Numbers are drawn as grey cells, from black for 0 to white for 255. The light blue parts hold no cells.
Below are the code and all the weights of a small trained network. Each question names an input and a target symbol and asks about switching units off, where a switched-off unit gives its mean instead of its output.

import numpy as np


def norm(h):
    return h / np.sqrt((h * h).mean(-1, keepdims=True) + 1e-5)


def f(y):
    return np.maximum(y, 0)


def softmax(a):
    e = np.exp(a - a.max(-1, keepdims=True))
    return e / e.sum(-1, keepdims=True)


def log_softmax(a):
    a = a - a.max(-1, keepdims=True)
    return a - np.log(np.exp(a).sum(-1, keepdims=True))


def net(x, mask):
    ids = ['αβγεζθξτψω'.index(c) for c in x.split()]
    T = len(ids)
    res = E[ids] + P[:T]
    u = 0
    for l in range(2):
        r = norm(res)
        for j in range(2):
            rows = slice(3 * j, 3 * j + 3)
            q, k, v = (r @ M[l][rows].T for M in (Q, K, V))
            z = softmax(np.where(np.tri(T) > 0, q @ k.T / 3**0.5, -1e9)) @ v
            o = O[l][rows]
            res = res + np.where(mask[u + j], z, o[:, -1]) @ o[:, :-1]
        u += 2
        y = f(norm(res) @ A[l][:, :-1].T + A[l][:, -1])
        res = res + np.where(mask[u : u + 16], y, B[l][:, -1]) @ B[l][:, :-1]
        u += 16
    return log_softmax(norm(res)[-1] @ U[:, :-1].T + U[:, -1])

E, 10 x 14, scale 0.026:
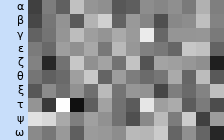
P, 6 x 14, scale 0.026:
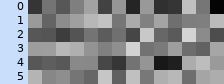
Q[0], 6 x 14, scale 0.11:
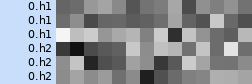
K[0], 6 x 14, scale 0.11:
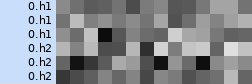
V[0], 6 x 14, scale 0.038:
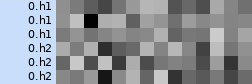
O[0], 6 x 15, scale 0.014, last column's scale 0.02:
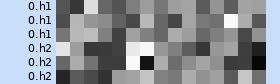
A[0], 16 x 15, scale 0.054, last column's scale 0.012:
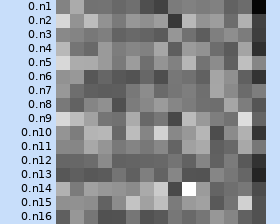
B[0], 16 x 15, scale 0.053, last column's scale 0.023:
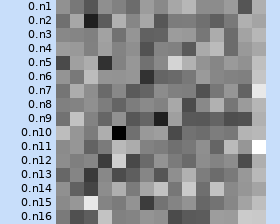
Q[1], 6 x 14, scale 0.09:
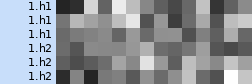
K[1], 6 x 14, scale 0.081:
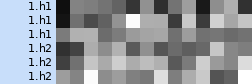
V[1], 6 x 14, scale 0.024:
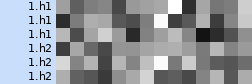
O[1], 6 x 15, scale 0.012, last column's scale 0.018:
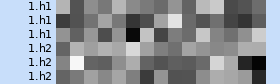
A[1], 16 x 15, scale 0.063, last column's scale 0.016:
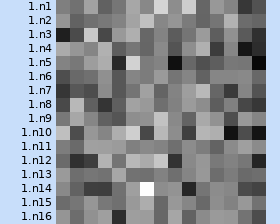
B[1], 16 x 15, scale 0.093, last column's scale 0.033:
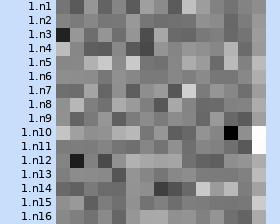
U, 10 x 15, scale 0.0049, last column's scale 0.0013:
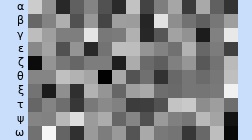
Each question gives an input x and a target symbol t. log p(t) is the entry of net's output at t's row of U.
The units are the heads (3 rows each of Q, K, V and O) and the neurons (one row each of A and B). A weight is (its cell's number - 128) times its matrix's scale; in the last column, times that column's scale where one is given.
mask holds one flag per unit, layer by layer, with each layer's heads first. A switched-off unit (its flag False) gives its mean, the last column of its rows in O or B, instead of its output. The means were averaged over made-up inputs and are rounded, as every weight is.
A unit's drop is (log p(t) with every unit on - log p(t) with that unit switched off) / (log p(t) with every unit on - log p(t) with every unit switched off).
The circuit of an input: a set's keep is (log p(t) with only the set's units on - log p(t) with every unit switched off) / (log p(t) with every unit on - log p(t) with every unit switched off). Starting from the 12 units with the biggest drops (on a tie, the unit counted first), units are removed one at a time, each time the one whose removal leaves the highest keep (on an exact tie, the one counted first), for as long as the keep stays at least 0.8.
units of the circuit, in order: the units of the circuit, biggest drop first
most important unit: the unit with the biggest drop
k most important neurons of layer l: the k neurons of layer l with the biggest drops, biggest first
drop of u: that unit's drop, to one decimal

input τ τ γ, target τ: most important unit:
0.h2
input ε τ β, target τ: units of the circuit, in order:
[0.h2 1.n14]
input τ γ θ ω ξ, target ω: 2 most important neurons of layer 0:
[0.n13 0.n16]
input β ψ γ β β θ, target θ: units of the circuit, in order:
[0.h2 1.n10 1.n11]
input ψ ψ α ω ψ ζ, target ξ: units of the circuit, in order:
[1.n12 0.n14]
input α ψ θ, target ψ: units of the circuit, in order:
[0.h2 1.n5 0.n16]
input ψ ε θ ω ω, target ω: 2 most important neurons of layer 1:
[1.n8 1.n10]
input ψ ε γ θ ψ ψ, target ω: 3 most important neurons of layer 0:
[0.n5 0.n2 0.n9]
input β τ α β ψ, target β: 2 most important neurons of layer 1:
[1.n1 1.n10]
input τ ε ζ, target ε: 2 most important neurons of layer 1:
[1.n16 1.n10]
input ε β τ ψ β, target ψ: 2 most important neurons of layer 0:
[0.n16 0.n7]
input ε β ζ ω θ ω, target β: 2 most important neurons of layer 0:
[0.n14 0.n15]
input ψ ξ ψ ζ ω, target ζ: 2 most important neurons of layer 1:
[1.n3 1.n10]
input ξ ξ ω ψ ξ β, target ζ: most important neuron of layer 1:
[1.n3]
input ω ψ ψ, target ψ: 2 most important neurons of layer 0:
[0.n6 0.n16]
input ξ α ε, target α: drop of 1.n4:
0.2
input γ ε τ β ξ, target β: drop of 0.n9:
0.0
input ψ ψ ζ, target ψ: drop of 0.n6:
0.2
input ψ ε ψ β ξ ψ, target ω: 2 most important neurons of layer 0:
[0.n9 0.n5]
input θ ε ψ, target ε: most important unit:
0.h1
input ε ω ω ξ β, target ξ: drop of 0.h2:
1.1
